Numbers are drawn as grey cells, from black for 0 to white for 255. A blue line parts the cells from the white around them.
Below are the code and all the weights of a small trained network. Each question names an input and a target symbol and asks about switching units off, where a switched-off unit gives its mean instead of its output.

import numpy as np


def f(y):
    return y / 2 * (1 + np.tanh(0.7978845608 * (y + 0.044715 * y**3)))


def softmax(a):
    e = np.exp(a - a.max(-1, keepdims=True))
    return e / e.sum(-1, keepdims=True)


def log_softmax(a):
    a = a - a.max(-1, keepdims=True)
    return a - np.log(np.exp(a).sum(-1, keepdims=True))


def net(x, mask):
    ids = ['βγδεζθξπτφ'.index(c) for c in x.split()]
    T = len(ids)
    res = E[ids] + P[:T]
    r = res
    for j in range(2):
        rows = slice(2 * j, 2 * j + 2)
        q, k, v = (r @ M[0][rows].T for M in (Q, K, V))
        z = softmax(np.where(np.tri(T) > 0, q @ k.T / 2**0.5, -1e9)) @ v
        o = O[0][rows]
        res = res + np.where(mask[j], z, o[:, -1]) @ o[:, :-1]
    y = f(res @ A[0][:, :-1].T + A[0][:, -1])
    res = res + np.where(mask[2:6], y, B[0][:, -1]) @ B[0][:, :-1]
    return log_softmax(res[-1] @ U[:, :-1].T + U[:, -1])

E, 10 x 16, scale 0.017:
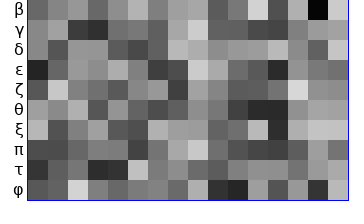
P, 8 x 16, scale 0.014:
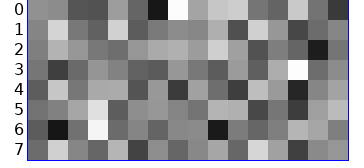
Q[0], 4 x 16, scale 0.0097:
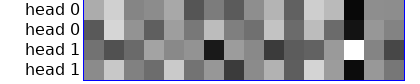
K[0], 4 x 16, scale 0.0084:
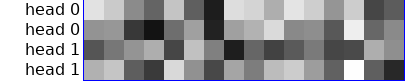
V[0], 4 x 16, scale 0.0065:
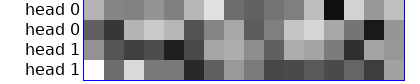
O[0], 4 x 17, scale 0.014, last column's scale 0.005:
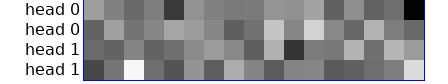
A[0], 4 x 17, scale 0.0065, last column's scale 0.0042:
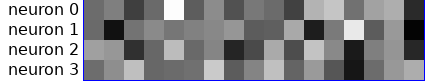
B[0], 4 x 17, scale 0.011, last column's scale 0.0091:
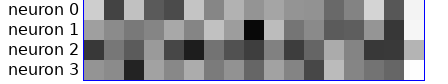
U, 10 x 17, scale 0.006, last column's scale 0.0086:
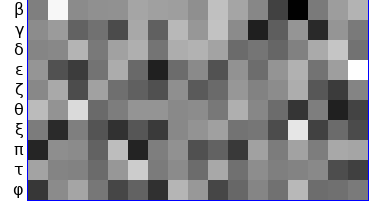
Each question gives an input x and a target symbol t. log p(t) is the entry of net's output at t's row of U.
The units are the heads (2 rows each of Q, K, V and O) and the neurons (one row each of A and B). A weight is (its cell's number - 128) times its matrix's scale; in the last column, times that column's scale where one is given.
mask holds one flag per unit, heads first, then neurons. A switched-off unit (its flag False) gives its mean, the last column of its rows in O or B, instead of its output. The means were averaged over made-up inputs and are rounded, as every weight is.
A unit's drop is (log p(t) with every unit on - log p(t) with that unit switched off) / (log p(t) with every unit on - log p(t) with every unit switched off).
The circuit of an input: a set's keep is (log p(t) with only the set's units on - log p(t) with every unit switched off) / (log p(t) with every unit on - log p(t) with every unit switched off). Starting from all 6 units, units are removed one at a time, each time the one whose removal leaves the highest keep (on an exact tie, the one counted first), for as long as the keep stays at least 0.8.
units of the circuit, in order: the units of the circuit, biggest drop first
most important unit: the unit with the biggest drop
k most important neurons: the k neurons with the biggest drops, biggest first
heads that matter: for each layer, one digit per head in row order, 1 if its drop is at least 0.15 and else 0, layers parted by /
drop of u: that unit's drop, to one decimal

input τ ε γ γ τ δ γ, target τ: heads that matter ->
01
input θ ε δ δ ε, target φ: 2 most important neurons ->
[neuron 1; neuron 0]
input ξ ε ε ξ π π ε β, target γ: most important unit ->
neuron 3
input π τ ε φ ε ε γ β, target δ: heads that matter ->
10
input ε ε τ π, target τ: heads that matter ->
01
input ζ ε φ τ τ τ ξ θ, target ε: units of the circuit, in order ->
[head 1; neuron 1]
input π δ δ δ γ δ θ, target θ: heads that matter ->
11
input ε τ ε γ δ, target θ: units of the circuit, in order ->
[neuron 0; head 1]
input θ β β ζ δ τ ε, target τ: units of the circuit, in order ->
[neuron 1; head 1]
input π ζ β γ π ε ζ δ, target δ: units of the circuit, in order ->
[head 0; neuron 0; neuron 2; head 1]
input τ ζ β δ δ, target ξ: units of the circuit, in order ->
[head 1; neuron 0; neuron 2]
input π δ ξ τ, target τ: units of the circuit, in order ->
[head 1; neuron 1]
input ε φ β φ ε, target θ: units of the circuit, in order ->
[neuron 0; head 1]
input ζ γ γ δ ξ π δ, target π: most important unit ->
neuron 0
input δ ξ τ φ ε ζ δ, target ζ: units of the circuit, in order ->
[head 0; neuron 1; head 1]
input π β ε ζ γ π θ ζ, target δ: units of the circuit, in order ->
[head 0; neuron 0; neuron 2; neuron 1]
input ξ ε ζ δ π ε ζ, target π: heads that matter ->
00
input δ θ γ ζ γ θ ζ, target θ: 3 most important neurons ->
[neuron 1; neuron 3; neuron 2]
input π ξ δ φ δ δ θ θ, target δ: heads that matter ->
10
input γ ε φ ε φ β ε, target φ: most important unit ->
head 1
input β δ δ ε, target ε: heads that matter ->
01
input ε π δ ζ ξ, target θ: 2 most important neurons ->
[neuron 0; neuron 3]
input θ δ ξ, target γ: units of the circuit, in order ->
[neuron 3; head 0; head 1]
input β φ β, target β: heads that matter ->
11
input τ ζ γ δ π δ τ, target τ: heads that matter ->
01
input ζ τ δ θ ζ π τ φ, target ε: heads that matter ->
11
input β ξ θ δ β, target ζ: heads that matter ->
10
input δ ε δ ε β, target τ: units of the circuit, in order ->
[neuron 0; head 0; neuron 3]
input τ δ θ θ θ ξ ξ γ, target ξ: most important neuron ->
[neuron 0]
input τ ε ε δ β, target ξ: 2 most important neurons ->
[neuron 0; neuron 2]
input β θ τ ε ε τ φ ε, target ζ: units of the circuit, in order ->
[neuron 2; head 0; neuron 3]
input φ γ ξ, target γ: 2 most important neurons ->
[neuron 3; neuron 0]
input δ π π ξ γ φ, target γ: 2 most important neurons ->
[neuron 3; neuron 1]
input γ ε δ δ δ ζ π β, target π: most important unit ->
head 0
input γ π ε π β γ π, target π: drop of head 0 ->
0.0
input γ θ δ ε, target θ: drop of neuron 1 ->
0.7
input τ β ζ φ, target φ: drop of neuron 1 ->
0.5
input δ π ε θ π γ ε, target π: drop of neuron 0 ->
0.4
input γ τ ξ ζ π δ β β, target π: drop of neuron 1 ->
0.1
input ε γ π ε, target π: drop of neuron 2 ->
0.0
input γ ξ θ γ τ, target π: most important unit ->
head 0
